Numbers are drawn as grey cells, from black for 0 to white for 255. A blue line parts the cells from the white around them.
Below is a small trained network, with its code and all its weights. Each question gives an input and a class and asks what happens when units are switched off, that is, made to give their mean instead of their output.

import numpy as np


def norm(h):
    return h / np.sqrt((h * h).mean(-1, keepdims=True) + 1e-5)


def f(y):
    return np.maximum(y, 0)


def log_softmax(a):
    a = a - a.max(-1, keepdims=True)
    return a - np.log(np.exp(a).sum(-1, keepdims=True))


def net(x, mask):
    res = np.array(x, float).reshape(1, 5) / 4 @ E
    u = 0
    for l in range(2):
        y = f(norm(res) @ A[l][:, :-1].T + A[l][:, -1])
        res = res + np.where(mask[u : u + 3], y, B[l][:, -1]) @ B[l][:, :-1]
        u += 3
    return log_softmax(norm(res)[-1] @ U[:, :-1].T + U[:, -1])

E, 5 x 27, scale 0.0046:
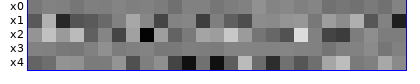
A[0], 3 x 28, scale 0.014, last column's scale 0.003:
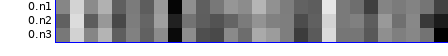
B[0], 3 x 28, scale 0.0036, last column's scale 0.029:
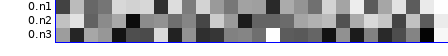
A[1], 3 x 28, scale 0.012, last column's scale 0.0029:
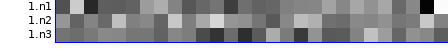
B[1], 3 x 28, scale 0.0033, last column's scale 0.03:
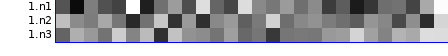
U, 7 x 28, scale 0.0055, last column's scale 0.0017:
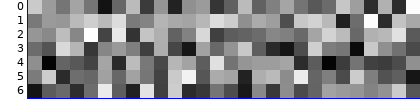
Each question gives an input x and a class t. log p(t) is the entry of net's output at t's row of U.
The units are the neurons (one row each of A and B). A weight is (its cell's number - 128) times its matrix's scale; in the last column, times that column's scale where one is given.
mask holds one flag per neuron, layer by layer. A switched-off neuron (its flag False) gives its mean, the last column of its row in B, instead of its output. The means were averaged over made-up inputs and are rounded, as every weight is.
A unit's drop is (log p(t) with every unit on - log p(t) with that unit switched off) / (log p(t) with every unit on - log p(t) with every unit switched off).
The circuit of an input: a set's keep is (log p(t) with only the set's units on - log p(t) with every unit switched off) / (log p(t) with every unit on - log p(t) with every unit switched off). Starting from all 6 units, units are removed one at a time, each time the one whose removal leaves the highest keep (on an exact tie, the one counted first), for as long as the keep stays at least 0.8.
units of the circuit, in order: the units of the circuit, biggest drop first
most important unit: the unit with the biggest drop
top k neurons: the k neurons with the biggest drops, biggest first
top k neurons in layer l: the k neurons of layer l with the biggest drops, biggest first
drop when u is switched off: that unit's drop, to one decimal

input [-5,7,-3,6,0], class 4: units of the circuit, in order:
[1.n1]
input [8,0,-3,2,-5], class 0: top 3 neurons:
[1.n2 0.n2 0.n3]
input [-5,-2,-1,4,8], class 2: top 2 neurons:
[1.n1 0.n3]
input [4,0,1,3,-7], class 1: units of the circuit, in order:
[0.n2 1.n1]
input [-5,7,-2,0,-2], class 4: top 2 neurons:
[0.n1 1.n1]
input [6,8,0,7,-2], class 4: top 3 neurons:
[1.n1 0.n1 1.n3]
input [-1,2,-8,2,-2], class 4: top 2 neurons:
[0.n1 0.n3]
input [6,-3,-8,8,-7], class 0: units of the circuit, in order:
[0.n3 1.n2 0.n1]
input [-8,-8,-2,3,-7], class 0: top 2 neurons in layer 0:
[0.n1 0.n3]
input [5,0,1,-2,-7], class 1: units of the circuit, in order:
[0.n2 1.n1]
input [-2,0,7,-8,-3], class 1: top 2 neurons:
[0.n1 0.n3]
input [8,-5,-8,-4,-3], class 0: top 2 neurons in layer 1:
[1.n1 1.n2]
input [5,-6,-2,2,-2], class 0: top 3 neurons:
[0.n3 1.n1 0.n1]
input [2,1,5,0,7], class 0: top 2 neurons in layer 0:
[0.n2 0.n3]
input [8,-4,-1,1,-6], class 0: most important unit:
1.n1
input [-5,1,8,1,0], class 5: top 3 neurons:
[0.n1 0.n2 1.n2]
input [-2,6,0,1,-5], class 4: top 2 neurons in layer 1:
[1.n1 1.n3]
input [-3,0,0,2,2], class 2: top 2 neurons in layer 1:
[1.n3 1.n1]
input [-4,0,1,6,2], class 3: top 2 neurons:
[0.n3 1.n2]
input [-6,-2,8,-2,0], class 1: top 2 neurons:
[0.n1 1.n2]
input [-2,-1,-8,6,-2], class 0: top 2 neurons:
[0.n3 1.n1]
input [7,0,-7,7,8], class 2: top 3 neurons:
[1.n3 1.n1 0.n2]
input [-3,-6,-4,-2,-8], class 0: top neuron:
[0.n3]
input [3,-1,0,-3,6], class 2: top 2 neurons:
[1.n3 1.n1]
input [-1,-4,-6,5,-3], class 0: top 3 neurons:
[0.n3 0.n1 1.n1]
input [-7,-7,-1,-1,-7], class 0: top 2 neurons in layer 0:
[0.n1 0.n3]
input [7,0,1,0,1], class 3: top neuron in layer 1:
[1.n3]
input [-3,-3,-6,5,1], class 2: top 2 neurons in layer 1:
[1.n3 1.n1]
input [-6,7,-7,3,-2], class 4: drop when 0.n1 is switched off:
0.2
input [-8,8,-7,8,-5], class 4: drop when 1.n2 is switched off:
0.0
